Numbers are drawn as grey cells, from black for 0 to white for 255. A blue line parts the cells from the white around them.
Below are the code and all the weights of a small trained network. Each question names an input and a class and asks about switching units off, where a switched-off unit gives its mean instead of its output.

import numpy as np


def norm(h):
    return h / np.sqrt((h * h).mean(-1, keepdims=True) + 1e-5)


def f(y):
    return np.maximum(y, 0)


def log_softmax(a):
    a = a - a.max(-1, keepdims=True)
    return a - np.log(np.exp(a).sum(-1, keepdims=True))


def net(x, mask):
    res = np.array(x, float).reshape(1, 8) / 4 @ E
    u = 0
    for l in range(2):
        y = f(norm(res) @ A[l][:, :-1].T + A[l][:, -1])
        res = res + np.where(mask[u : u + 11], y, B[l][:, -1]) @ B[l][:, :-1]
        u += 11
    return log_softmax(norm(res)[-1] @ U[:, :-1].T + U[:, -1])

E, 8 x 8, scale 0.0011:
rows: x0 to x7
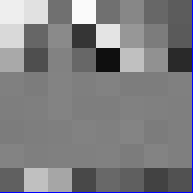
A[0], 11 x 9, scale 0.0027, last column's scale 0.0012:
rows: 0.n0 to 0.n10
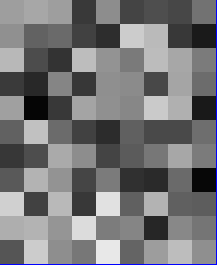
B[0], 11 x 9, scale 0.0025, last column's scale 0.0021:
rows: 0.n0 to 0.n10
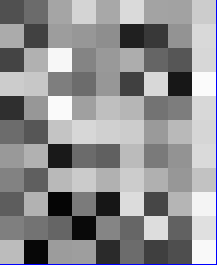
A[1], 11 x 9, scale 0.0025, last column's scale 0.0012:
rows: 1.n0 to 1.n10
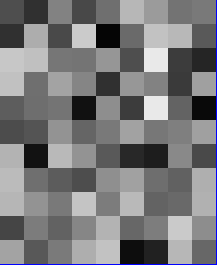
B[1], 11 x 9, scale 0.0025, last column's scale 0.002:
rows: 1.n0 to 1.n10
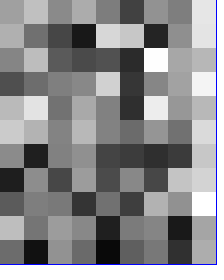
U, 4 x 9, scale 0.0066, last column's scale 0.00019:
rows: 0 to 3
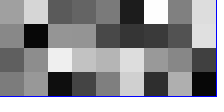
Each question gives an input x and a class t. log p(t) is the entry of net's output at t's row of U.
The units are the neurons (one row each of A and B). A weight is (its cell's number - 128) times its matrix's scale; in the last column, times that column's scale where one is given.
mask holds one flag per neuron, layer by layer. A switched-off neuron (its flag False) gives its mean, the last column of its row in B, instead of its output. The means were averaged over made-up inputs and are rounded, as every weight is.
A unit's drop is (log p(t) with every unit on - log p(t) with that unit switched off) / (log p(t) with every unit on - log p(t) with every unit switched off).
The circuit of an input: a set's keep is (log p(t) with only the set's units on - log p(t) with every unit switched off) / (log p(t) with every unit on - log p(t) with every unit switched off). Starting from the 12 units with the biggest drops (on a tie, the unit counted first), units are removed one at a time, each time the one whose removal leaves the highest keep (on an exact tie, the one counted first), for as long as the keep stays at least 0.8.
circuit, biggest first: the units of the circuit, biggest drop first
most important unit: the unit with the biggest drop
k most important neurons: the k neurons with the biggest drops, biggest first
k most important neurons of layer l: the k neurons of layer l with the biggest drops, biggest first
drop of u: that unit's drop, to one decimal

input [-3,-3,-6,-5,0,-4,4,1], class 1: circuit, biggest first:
(0.n10)
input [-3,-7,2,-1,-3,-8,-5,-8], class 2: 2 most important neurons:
(0.n4 0.n2)
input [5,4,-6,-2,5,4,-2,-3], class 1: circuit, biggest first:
(0.n10 1.n10)
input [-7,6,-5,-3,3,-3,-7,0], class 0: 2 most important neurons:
(0.n3 1.n4)
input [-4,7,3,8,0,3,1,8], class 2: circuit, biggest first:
(0.n0 0.n5)
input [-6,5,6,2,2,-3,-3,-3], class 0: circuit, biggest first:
(0.n3 1.n4)
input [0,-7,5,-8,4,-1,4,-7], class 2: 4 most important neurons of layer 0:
(0.n4 0.n2 0.n8 0.n10)
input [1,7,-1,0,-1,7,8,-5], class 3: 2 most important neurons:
(0.n8 0.n5)
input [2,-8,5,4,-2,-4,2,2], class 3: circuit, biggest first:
(1.n1 0.n10)
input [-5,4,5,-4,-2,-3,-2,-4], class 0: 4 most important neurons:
(0.n3 0.n10 1.n0 0.n5)
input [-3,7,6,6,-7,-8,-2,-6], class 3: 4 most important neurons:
(0.n8 0.n10 1.n7 0.n5)
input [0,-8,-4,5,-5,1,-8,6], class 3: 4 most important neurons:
(1.n1 0.n6 0.n4 0.n2)
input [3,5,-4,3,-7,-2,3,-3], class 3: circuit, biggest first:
(0.n8 0.n3)
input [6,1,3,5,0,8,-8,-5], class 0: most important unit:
0.n9
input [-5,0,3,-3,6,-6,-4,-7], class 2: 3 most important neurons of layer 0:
(0.n4 0.n9 0.n2)
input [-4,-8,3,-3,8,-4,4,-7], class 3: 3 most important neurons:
(0.n6 1.n1 0.n5)
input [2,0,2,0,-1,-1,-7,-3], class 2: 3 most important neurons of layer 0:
(0.n10 0.n2 0.n3)
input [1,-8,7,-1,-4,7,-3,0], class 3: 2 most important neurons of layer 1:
(1.n1 1.n10)
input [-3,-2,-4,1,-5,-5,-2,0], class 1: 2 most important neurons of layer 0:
(0.n10 0.n9)
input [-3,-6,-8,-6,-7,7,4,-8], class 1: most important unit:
0.n10
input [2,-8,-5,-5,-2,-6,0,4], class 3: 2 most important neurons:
(1.n1 0.n1)
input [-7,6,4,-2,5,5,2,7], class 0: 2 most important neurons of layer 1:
(1.n0 1.n4)
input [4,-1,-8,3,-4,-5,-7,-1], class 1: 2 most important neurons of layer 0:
(0.n10 0.n3)
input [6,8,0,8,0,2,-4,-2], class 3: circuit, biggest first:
(0.n8 1.n7)
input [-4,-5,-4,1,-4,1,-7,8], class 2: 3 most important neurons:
(0.n7 0.n5 0.n8)
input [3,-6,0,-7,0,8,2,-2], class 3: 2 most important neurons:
(1.n1 0.n3)
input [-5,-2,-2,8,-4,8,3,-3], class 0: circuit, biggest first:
(0.n3)
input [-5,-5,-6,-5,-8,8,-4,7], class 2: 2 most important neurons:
(0.n7 0.n1)
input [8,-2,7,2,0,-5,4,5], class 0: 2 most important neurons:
(0.n10 0.n9)
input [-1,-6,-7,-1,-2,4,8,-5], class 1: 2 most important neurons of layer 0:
(0.n10 0.n8)
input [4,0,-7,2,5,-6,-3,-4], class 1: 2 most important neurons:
(0.n10 0.n3)
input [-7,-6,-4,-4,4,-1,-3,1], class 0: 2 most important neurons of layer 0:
(0.n3 0.n8)
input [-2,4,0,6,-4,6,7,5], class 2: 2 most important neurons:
(0.n0 0.n7)
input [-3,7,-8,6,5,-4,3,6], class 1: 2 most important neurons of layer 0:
(0.n10 0.n6)
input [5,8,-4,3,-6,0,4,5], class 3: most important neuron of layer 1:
(1.n7)
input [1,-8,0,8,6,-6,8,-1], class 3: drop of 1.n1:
0.2
